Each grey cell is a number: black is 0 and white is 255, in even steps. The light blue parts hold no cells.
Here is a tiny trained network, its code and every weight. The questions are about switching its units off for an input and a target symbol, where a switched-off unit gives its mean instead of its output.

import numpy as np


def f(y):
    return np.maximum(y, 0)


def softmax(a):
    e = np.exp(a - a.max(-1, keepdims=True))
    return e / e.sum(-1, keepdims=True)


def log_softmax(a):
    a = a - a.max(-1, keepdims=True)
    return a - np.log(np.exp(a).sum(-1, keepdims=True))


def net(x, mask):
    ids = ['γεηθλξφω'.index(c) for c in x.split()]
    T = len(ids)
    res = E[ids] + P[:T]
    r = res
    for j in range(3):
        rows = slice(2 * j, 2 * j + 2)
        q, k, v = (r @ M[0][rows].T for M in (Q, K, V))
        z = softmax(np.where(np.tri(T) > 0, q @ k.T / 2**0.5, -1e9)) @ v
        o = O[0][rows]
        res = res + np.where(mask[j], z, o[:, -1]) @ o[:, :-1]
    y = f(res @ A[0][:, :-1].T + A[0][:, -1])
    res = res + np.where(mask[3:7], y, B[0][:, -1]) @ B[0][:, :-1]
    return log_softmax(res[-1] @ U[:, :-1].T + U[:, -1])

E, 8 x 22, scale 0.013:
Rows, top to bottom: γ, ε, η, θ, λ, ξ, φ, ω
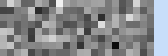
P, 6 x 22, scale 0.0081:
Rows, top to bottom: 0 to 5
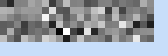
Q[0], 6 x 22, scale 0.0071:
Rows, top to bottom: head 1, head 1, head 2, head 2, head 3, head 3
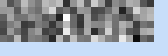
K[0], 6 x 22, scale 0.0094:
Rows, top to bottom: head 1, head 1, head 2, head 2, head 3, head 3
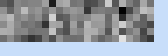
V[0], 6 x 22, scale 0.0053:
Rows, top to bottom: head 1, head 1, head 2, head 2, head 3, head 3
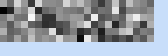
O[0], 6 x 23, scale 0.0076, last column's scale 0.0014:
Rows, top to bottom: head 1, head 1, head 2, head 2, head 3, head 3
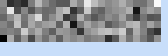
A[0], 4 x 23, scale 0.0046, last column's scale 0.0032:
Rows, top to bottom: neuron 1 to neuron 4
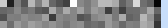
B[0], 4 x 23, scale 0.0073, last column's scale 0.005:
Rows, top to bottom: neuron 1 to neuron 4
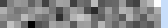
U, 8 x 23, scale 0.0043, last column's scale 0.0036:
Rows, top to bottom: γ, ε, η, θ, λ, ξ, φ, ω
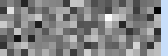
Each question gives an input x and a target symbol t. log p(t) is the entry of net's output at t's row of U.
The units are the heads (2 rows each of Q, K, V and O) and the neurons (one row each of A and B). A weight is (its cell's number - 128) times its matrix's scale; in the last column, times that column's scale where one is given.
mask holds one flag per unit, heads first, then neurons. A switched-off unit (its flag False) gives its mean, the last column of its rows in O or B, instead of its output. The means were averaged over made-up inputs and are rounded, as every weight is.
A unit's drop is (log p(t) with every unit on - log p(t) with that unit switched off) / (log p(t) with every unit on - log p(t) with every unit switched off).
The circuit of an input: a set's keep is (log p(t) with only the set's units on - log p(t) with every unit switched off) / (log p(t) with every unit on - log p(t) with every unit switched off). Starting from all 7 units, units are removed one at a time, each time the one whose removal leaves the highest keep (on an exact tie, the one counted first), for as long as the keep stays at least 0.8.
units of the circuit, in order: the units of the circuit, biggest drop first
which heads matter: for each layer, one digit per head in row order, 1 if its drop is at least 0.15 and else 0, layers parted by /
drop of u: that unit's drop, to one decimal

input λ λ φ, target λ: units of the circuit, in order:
neuron 1; head 1; head 3
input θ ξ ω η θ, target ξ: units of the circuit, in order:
head 1; head 2
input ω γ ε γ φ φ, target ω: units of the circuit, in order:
head 2
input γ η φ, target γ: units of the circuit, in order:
head 3; head 2
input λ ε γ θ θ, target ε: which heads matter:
100
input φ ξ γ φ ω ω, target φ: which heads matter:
101
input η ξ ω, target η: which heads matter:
011
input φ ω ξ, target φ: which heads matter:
101
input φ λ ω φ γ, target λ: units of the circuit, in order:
head 1; neuron 1; head 3
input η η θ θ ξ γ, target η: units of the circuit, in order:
head 3; head 2
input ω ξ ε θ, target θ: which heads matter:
110
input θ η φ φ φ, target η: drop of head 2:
0.3
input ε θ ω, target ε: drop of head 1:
0.8
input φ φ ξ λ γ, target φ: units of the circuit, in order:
head 1
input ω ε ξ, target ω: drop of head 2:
0.7
